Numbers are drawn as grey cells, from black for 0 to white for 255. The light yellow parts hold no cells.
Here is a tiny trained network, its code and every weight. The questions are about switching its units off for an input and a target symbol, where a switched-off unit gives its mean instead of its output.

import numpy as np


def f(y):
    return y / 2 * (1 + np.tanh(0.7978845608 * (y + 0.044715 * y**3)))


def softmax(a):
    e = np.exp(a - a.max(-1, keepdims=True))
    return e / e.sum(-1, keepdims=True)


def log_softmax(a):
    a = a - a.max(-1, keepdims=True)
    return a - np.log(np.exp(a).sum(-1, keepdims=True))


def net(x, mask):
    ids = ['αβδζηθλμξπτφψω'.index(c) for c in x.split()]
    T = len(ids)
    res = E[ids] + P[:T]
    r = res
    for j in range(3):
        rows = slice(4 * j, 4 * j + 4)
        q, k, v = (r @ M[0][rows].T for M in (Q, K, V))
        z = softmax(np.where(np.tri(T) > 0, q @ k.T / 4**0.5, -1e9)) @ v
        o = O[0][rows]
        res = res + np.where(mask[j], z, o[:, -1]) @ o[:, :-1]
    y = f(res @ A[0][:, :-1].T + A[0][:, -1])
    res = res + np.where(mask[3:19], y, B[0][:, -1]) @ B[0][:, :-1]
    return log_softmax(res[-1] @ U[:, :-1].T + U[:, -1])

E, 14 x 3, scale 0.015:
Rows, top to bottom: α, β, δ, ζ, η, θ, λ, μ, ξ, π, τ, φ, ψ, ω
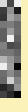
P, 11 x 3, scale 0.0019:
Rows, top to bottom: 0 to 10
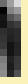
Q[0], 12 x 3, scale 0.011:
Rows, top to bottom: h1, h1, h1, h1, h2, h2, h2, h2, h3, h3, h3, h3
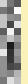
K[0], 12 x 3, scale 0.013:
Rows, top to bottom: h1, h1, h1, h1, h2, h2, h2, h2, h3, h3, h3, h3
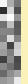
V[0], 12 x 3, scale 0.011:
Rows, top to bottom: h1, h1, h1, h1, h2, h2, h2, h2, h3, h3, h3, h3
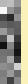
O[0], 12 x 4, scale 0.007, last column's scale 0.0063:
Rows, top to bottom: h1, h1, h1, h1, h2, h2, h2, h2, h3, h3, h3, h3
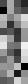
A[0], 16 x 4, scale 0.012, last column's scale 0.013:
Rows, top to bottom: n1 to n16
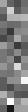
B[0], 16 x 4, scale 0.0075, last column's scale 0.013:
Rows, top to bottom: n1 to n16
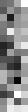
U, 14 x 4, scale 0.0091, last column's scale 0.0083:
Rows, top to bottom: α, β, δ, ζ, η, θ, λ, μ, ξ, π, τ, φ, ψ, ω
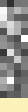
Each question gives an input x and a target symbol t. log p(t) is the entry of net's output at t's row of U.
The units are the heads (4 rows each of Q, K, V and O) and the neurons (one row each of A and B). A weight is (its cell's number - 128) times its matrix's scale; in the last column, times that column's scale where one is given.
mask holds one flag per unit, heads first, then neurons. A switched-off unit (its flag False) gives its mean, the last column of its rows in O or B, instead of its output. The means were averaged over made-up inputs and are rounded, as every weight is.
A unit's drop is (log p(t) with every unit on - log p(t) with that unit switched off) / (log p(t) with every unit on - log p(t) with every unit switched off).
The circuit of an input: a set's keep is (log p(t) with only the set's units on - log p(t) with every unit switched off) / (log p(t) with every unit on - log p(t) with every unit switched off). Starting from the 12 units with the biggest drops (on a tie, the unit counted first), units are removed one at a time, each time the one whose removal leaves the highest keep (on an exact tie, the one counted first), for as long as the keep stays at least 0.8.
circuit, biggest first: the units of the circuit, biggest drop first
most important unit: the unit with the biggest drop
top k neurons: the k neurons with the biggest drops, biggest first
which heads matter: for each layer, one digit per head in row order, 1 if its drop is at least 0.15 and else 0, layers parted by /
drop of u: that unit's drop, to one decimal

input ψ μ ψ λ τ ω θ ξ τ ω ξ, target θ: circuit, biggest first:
[h1; n16; n14]
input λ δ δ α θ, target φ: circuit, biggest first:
[h1; h2; n15]
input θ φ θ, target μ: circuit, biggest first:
[n15; h1]
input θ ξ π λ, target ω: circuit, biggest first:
[h1; h3; n9]
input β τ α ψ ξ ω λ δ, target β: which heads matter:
101
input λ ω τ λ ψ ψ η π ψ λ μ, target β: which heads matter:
100
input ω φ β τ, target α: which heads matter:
011
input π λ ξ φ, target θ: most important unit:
n16
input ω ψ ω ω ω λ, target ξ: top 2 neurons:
[n14; n7]
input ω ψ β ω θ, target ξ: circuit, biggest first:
[h2; n14; n7; n12]
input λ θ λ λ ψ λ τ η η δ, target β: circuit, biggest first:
[h1; n7]
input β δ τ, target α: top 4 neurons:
[n16; n5; n7; n14]
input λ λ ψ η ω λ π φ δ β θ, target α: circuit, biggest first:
[h2; n16; n7; n14]
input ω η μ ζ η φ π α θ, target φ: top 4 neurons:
[n15; n7; n14; n10]
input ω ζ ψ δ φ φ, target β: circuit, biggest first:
[h1]
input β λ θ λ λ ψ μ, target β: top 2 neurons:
[n9; n10]
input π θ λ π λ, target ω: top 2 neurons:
[n9; n7]
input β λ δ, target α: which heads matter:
010
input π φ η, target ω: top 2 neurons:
[n16; n9]
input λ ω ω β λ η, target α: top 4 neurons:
[n16; n5; n7; n13]
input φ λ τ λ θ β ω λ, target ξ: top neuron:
[n12]
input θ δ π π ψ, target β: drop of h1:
0.5
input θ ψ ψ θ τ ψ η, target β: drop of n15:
0.0
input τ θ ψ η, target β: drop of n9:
0.2
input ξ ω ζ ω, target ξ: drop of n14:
0.1
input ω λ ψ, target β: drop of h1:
0.3
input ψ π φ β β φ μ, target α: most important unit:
h3
